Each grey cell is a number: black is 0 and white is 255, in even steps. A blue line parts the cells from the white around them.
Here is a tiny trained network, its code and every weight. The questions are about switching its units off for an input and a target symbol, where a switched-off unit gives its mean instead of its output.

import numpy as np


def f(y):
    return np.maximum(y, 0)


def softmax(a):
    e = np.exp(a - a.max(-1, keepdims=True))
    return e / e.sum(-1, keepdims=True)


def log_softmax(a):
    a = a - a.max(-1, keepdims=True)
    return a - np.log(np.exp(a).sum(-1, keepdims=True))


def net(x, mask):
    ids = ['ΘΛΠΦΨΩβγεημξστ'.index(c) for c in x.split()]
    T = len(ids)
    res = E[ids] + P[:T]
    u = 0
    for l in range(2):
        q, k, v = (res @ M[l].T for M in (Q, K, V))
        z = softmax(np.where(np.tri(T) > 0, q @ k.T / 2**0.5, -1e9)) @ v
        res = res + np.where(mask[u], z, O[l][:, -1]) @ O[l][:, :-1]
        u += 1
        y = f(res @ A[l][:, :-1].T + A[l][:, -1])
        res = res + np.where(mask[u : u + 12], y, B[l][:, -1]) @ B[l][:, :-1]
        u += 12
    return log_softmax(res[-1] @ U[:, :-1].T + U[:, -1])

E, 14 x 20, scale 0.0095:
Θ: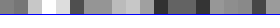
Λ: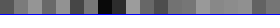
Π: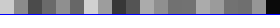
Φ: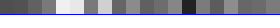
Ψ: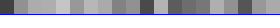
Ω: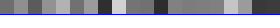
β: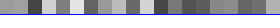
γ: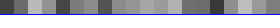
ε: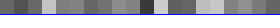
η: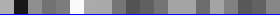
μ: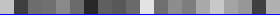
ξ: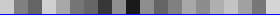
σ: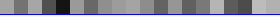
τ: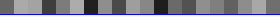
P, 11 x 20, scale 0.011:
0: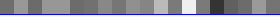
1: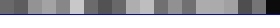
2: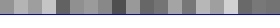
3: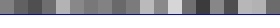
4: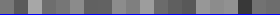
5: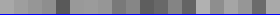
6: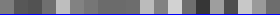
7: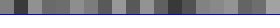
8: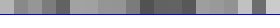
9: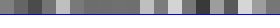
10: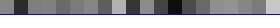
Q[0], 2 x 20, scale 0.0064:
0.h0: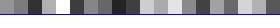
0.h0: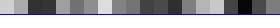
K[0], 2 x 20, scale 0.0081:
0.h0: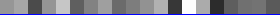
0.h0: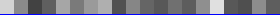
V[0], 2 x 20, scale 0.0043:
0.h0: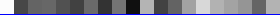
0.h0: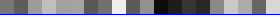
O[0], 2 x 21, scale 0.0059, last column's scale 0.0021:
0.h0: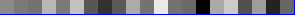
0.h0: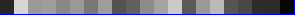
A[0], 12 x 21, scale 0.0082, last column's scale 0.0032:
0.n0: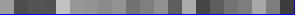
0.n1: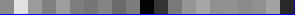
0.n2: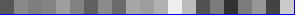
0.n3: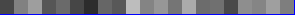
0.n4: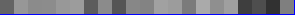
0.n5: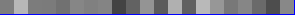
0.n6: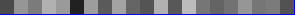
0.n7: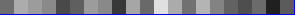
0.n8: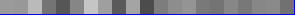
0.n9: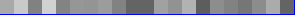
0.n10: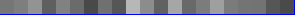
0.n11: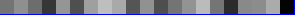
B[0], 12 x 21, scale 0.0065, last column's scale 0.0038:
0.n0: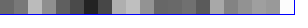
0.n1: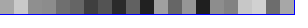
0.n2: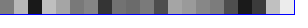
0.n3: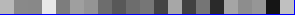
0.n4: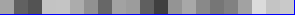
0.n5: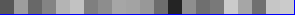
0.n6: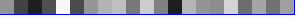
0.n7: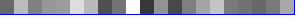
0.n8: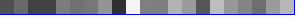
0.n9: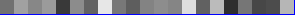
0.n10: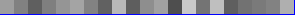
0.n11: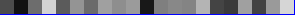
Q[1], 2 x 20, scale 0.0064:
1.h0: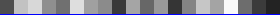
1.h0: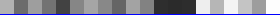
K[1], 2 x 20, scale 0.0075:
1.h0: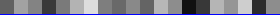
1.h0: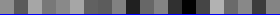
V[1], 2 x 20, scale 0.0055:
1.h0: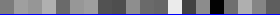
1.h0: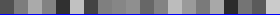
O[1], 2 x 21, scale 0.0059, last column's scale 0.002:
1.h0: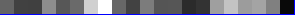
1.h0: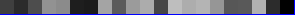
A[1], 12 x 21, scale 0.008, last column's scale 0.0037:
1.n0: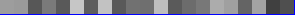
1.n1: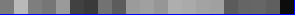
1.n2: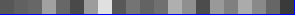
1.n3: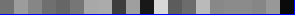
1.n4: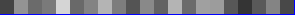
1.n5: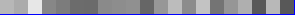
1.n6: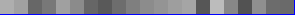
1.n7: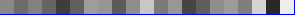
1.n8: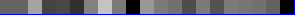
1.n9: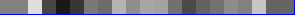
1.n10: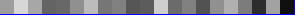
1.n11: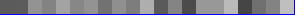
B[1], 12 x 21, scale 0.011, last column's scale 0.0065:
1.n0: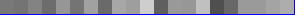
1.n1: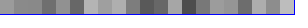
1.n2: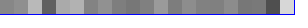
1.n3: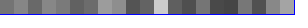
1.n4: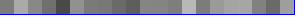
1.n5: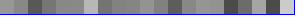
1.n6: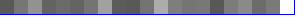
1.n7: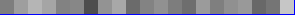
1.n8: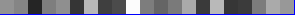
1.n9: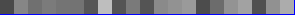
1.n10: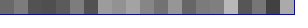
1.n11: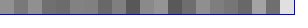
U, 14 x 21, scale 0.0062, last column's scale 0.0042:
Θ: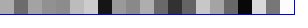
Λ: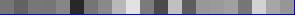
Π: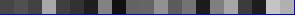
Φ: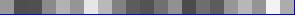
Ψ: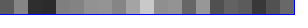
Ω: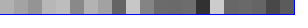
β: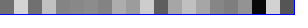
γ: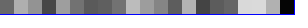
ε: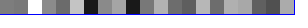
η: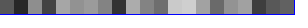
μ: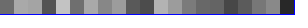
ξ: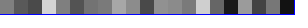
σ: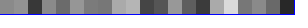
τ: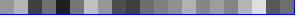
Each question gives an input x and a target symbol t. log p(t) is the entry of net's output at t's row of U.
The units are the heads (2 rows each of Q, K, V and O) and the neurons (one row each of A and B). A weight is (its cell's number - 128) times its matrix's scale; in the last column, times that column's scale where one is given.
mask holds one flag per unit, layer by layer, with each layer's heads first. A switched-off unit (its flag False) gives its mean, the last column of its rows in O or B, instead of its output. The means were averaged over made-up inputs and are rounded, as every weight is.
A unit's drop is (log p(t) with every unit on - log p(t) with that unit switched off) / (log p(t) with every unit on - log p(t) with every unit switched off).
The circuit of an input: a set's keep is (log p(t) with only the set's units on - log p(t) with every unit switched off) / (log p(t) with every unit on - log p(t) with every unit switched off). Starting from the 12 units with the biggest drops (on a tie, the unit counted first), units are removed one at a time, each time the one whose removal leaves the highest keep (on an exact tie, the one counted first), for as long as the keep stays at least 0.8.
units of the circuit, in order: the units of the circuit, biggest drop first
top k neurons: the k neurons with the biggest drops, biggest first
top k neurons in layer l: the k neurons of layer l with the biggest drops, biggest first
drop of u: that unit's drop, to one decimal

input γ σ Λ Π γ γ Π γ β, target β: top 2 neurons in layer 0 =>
[0.n9; 0.n11]
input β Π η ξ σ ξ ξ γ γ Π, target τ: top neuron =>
[1.n4]
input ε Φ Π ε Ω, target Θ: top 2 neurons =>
[1.n11; 1.n6]
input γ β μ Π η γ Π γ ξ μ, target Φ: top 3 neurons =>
[0.n6; 0.n3; 0.n11]
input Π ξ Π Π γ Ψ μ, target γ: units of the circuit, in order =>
[0.h0; 1.h0; 0.n0]
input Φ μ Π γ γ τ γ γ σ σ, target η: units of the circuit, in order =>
[0.h0; 0.n11; 1.h0; 1.n2]
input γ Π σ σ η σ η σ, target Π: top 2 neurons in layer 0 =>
[0.n3; 0.n9]
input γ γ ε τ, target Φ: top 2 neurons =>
[0.n6; 0.n3]
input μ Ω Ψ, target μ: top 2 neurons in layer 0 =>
[0.n1; 0.n9]
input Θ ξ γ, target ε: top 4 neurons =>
[0.n4; 1.n7; 1.n2; 0.n2]
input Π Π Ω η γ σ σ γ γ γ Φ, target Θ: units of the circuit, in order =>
[1.n6; 1.n11]
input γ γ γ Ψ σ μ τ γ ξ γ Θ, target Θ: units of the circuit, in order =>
[1.n11; 1.n6]
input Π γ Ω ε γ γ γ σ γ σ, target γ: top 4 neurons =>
[1.n9; 0.n0; 0.n6; 1.n5]
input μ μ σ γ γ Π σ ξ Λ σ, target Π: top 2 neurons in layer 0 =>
[0.n2; 0.n3]
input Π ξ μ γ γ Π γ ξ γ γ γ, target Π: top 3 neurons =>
[1.n9; 1.n8; 0.n4]
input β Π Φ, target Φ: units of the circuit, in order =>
[0.n4; 1.h0; 0.n0]
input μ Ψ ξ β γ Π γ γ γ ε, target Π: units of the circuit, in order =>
[0.n2; 0.h0; 1.n6]
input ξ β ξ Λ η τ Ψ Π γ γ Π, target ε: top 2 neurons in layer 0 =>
[0.n2; 0.n11]
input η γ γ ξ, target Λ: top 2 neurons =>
[1.n1; 0.n0]
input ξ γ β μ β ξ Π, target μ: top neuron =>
[1.n6]
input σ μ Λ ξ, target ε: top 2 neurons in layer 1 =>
[1.n7; 1.n2]
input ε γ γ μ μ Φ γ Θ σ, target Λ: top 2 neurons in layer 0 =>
[0.n4; 0.n8]
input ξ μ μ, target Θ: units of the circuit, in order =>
[1.n5; 1.n9]
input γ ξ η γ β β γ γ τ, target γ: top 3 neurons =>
[0.n1; 0.n5; 1.n0]
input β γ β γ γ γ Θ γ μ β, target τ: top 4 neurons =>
[1.n4; 0.n2; 1.n1; 0.n9]
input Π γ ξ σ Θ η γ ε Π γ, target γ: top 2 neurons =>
[0.n0; 1.n9]
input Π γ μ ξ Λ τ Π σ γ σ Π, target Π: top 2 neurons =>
[1.n9; 0.n0]
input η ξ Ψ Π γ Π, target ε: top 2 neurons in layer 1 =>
[1.n7; 1.n8]
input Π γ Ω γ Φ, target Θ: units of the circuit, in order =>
[1.n11; 1.n6]
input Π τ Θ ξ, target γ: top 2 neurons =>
[0.n0; 1.n9]
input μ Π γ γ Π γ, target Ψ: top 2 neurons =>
[1.n10; 1.n5]
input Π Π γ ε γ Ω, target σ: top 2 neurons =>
[1.n10; 0.n1]
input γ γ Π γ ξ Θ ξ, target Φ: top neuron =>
[0.n6]
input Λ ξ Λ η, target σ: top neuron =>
[1.n10]
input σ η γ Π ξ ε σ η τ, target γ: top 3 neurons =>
[0.n1; 1.n0; 0.n5]
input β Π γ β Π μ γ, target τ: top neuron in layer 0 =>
[0.n2]
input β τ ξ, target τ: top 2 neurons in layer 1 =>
[1.n5; 1.n6]
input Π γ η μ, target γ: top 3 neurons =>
[0.n0; 1.n9; 0.n6]
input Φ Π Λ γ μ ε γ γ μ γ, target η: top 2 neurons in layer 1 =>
[1.n2; 1.n8]
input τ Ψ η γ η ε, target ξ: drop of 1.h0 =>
0.1
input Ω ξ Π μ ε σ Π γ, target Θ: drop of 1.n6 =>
0.2
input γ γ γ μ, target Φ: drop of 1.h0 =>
0.7
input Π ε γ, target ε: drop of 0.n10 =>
0.1
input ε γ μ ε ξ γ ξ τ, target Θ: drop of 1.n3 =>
0.1
